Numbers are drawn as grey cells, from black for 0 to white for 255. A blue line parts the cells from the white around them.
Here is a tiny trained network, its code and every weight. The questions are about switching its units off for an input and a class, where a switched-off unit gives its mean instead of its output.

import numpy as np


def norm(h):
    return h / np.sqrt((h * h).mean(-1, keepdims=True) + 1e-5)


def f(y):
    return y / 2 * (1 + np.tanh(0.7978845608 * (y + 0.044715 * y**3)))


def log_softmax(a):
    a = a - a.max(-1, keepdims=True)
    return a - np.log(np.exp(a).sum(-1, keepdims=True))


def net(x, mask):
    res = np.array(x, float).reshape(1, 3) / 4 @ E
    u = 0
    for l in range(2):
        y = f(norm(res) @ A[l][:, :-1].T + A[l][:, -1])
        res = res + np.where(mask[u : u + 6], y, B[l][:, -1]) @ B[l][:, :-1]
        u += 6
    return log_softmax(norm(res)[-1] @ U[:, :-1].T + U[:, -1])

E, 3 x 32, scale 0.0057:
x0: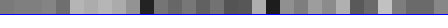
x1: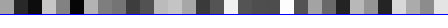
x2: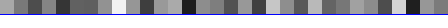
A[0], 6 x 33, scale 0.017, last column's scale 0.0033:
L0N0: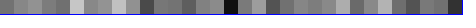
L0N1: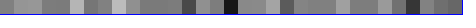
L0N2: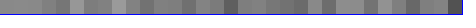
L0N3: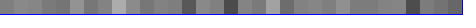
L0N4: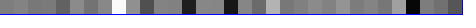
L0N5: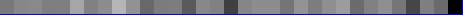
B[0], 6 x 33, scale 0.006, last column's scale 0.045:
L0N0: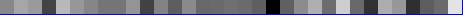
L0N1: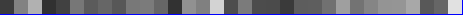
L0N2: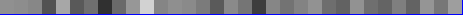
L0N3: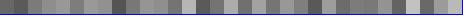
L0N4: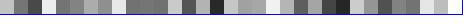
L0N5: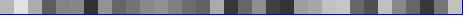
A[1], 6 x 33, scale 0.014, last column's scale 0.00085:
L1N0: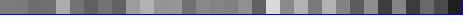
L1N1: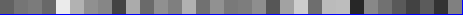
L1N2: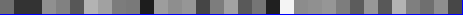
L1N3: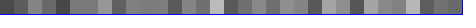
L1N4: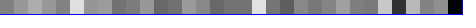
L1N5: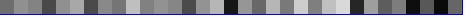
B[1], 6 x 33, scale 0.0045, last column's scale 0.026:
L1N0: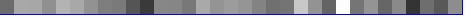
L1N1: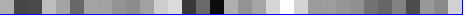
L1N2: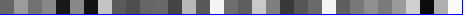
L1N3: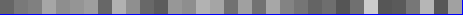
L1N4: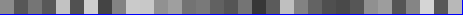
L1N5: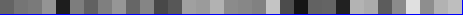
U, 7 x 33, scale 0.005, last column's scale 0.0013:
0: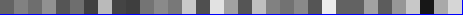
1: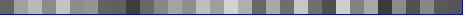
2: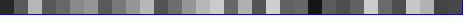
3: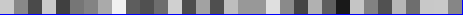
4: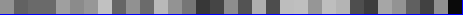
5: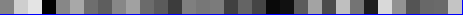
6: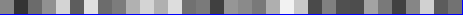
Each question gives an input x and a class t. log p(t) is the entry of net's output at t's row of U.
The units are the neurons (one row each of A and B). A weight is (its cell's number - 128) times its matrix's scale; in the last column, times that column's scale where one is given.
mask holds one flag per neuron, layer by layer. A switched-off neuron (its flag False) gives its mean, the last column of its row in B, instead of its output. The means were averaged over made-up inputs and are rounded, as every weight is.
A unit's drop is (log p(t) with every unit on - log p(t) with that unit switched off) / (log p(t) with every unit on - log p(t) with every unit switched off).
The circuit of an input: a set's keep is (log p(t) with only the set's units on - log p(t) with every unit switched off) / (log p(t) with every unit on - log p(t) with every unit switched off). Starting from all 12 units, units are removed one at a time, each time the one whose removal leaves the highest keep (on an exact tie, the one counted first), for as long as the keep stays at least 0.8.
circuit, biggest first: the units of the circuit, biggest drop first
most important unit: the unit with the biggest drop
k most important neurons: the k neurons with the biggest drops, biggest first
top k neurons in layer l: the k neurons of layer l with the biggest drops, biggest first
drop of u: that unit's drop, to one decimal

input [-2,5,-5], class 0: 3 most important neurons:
[L0N4, L0N5, L0N1]
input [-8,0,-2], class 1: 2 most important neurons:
[L0N4, L0N1]
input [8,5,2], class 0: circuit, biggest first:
[L1N2, L0N5]
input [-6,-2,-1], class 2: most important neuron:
[L0N0]
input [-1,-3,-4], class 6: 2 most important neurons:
[L1N1, L0N1]
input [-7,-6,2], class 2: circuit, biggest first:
[L0N0, L0N1]
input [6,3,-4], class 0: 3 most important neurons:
[L1N2, L0N5, L0N4]
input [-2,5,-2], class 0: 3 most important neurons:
[L0N4, L0N1, L0N0]
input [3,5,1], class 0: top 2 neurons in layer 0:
[L0N4, L0N1]
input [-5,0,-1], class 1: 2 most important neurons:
[L0N4, L0N3]
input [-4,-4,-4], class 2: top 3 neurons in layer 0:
[L0N4, L0N3, L0N0]
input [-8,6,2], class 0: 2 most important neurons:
[L0N4, L0N1]
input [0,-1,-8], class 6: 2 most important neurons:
[L0N1, L0N4]
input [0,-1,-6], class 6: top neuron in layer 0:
[L0N1]
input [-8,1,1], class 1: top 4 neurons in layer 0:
[L0N4, L0N1, L0N0, L0N5]
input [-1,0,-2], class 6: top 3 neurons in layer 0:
[L0N1, L0N4, L0N2]
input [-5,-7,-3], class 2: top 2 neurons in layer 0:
[L0N4, L0N0]
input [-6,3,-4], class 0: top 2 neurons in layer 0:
[L0N4, L0N2]
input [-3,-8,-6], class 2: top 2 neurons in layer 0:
[L0N4, L0N2]
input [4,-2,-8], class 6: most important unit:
L1N1
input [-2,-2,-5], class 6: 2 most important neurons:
[L0N1, L0N4]
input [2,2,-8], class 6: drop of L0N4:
0.5
